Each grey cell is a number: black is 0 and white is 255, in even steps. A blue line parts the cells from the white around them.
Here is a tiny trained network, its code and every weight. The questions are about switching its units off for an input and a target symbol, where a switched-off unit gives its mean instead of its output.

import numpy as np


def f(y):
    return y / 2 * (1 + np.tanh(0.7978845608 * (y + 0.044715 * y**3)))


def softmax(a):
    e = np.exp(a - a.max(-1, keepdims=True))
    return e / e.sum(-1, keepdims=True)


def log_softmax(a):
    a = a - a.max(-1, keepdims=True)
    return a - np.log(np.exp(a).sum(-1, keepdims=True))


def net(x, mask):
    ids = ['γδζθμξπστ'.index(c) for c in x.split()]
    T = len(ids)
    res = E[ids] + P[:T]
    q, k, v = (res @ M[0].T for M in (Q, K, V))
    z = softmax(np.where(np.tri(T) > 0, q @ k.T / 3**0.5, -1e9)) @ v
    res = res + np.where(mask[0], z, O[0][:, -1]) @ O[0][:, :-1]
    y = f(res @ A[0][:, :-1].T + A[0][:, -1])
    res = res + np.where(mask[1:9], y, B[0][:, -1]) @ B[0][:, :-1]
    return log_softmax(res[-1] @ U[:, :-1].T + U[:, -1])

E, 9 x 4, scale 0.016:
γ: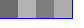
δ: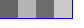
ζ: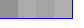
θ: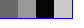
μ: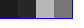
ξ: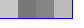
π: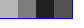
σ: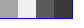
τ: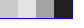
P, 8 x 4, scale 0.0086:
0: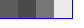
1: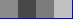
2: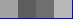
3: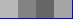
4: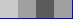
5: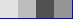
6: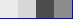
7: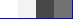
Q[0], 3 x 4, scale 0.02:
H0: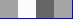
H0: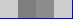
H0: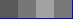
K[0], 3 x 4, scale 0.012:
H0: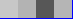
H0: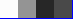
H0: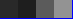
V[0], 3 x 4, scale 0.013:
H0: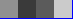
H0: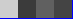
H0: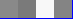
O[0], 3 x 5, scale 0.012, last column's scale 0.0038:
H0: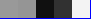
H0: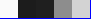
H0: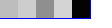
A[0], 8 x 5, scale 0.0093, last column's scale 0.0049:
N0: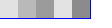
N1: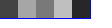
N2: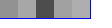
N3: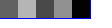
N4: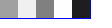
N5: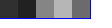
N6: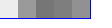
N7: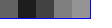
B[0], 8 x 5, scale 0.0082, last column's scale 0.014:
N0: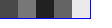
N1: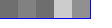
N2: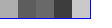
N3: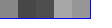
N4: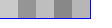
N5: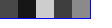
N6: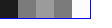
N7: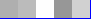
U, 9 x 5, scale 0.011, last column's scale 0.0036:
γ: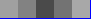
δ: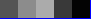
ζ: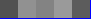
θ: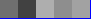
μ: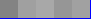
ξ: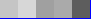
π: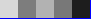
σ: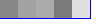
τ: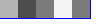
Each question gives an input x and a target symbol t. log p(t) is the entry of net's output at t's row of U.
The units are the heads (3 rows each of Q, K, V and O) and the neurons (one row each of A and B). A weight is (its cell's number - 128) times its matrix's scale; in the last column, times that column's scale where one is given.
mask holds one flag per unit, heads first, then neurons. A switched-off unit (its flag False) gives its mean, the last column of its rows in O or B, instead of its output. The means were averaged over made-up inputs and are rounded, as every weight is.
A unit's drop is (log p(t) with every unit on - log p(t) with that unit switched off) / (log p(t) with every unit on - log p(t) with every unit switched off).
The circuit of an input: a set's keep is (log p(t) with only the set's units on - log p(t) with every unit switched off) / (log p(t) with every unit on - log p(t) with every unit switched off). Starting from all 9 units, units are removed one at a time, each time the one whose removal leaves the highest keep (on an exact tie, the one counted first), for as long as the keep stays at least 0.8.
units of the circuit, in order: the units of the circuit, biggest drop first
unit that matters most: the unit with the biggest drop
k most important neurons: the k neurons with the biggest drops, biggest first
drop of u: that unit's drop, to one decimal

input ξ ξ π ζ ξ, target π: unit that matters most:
H0
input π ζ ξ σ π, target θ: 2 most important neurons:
[N5; N4]
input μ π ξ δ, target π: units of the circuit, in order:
[N7; H0; N0]
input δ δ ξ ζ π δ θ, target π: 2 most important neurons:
[N7; N6]
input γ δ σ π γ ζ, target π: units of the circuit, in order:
[H0; N7]
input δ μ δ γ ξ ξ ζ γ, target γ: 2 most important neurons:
[N7; N2]
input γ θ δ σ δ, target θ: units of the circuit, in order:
[H0; N5]
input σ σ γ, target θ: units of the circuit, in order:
[H0; N5]
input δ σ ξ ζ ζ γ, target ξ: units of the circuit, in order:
[H0; N6]
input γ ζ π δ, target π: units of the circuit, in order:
[N7; H0]
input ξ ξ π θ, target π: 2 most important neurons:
[N7; N0]
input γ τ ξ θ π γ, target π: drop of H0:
1.0
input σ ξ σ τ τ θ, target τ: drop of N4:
0.1
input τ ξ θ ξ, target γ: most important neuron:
[N0]
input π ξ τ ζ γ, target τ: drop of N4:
0.1
